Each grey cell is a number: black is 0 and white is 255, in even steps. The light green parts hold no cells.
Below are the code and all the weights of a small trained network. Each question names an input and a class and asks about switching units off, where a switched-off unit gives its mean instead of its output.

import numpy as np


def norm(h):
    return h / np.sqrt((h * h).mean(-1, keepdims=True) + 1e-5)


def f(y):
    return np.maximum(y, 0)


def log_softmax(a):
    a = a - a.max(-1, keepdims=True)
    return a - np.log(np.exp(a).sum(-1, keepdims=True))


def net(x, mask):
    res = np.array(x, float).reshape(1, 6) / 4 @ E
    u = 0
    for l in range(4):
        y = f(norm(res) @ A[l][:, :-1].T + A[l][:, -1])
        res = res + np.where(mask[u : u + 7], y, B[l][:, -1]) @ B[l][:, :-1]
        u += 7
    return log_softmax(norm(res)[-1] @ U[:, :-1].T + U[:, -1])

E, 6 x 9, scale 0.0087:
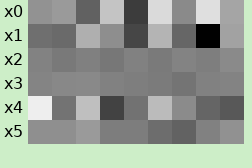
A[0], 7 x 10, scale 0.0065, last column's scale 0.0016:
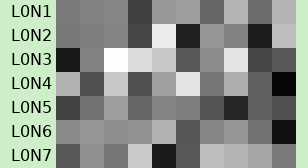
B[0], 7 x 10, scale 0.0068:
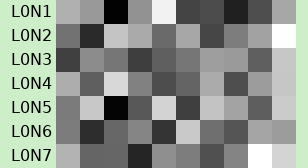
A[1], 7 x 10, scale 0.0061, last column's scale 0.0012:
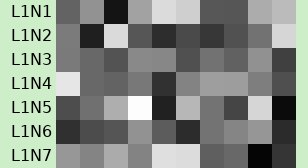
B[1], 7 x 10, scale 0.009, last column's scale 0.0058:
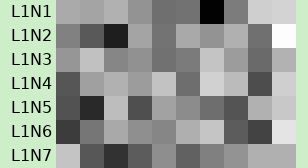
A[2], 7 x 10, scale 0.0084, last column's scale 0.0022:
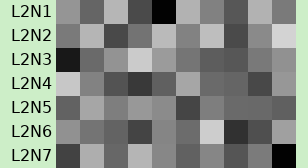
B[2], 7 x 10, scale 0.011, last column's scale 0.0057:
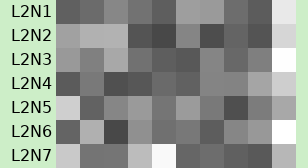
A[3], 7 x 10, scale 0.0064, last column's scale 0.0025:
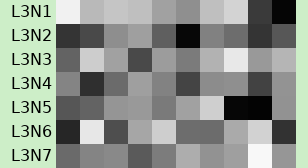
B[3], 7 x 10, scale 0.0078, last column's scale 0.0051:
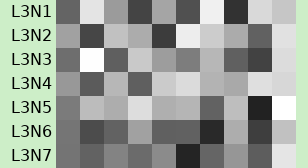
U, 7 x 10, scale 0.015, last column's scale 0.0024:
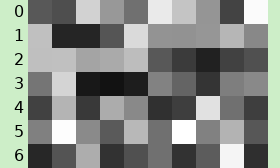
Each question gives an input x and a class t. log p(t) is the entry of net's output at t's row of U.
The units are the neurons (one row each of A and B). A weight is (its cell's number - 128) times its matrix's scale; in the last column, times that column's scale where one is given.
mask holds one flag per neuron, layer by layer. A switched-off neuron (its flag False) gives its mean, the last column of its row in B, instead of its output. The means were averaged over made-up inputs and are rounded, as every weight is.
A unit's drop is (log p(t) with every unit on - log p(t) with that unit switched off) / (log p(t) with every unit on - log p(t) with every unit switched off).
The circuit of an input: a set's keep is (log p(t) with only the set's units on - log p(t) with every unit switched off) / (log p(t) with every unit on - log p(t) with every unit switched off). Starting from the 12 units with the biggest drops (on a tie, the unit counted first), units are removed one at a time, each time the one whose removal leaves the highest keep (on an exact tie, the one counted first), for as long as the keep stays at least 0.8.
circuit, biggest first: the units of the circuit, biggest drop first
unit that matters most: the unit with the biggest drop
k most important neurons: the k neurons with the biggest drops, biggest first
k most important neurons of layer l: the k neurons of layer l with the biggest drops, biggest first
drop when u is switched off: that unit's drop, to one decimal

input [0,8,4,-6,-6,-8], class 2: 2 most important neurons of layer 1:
(L1N6 L1N3)
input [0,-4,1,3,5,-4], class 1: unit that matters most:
L0N1
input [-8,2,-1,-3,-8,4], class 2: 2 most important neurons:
(L0N5 L2N7)
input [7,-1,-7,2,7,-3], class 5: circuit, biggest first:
(L1N4 L3N1)
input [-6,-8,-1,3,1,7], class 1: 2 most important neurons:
(L1N2 L0N1)
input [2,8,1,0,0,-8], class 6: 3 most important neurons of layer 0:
(L0N4 L0N3 L0N5)
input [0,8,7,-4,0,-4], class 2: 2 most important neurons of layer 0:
(L0N5 L0N2)
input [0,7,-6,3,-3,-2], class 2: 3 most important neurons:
(L0N5 L0N2 L2N7)
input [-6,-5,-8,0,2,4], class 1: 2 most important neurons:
(L0N2 L1N7)
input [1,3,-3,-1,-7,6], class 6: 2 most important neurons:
(L0N7 L1N1)
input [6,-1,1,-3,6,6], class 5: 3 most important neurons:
(L1N4 L0N2 L3N1)
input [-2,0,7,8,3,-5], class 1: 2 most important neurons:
(L0N2 L1N2)
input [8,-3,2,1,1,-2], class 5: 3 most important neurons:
(L3N1 L1N4 L2N6)
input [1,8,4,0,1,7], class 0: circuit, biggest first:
(L2N1)
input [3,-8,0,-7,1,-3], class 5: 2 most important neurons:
(L2N6 L3N1)
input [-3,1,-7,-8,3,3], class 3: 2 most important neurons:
(L0N5 L2N6)
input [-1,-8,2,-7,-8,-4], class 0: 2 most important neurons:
(L1N6 L3N2)
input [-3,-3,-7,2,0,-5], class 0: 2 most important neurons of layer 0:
(L0N2 L0N3)
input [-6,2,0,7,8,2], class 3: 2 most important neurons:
(L2N6 L0N5)
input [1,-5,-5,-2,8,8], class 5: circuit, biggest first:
(L3N1)
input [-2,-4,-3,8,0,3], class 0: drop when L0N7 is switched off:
0.1
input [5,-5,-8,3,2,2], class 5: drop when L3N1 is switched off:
0.1
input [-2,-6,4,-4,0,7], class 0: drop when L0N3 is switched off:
0.2
